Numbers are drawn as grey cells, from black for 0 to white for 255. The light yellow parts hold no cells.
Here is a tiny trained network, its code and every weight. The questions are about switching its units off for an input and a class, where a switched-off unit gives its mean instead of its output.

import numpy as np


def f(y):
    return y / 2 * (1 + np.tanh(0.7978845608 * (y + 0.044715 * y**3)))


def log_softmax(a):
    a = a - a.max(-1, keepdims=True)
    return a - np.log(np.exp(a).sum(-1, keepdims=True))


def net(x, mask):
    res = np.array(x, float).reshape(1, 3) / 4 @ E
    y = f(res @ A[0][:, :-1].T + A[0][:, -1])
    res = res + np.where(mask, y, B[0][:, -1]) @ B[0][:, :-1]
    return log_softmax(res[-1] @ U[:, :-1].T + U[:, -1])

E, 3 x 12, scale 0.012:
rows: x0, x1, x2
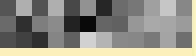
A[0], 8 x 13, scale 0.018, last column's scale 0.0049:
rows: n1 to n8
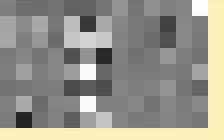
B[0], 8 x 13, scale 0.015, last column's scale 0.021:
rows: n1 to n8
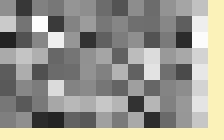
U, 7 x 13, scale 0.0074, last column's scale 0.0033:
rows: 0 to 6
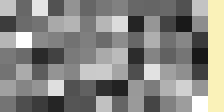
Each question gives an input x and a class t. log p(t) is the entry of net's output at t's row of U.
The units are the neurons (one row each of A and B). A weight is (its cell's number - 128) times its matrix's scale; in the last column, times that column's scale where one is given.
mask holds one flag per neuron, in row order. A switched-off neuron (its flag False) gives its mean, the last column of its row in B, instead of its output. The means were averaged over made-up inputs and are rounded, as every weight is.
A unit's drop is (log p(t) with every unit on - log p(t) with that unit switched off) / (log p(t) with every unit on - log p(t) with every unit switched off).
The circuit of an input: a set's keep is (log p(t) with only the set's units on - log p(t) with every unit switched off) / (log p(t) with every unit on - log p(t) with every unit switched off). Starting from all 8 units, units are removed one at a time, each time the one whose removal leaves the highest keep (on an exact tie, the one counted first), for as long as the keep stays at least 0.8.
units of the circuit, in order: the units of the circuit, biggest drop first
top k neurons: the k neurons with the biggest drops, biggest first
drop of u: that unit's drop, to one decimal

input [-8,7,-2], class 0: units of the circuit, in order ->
(n2)
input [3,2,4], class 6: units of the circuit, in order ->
(n8; n5)
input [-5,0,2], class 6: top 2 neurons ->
(n8; n7)
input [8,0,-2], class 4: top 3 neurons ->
(n3; n4; n2)
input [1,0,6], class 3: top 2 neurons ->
(n8; n3)
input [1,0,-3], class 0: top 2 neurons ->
(n5; n6)
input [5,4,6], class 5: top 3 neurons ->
(n6; n4; n5)
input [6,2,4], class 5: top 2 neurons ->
(n5; n6)
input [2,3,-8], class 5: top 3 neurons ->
(n6; n5; n7)
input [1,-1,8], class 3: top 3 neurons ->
(n8; n3; n6)
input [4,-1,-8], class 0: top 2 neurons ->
(n5; n3)
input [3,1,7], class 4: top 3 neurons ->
(n7; n3; n4)
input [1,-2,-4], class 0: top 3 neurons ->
(n7; n3; n5)
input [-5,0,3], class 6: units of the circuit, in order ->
(n8)
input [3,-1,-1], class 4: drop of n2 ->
0.1
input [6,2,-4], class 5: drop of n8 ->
0.0
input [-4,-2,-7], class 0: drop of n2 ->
0.3
